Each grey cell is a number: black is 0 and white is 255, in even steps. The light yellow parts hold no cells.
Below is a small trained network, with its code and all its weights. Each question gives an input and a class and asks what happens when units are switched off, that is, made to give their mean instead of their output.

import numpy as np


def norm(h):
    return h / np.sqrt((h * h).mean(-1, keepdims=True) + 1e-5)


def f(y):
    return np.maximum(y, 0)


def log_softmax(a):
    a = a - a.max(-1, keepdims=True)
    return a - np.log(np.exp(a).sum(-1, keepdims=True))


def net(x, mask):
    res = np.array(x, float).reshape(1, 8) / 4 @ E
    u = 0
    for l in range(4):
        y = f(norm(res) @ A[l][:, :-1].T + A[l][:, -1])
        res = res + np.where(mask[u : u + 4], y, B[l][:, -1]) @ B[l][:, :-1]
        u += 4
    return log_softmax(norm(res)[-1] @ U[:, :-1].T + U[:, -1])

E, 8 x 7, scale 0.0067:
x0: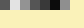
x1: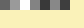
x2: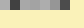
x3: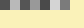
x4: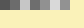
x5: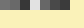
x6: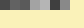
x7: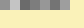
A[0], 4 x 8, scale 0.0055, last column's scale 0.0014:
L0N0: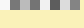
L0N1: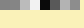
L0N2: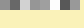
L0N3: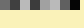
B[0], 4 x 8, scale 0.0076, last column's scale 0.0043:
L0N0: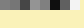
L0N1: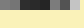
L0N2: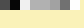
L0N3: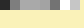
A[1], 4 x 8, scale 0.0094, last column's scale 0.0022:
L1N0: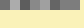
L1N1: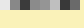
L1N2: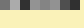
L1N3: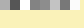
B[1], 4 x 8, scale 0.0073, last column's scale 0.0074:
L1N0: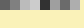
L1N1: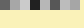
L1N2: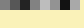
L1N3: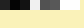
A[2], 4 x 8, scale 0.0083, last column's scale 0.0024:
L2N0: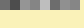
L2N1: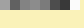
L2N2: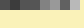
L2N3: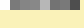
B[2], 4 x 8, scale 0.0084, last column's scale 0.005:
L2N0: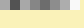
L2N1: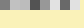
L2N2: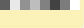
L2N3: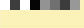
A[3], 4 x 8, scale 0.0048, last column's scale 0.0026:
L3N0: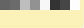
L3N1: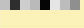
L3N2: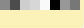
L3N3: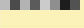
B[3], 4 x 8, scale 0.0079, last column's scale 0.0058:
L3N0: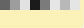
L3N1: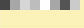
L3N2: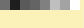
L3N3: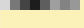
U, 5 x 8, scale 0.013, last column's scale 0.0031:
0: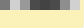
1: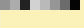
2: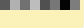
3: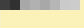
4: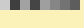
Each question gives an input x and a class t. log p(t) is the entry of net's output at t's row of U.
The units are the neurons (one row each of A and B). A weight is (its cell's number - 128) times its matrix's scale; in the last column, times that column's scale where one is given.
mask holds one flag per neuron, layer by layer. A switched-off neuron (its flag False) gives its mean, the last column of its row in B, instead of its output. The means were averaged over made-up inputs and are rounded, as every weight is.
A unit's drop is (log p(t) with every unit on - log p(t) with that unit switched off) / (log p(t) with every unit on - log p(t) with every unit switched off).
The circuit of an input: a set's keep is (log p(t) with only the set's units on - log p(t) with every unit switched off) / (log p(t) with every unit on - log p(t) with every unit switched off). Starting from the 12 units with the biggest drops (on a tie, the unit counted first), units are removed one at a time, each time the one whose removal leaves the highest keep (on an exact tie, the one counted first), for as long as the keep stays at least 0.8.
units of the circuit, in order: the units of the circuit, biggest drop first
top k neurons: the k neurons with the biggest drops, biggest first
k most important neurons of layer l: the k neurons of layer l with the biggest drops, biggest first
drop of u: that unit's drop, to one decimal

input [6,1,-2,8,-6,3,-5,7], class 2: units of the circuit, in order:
L1N2; L3N0
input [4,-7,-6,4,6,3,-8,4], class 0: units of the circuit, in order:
L1N3
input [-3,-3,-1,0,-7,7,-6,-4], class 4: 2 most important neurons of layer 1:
L1N3; L1N1
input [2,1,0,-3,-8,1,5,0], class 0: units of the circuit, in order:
L1N3; L0N2
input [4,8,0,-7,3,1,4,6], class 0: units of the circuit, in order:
L0N2; L1N3
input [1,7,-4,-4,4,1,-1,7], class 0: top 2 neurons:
L0N1; L0N2
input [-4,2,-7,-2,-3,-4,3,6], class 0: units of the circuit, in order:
L0N2; L1N3
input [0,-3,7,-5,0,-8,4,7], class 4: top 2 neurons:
L0N0; L1N3
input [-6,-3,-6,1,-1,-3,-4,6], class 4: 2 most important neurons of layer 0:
L0N3; L0N1
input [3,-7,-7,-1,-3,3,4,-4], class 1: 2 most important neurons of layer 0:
L0N2; L0N1
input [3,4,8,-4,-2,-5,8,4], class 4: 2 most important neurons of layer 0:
L0N0; L0N2
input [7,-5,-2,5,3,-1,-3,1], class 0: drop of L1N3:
0.3
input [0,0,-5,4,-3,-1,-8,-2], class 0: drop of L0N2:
0.2
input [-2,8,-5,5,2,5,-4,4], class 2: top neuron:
L0N1
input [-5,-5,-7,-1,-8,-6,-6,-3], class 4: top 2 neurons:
L1N3; L2N3
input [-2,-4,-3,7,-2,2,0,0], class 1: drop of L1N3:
-0.1
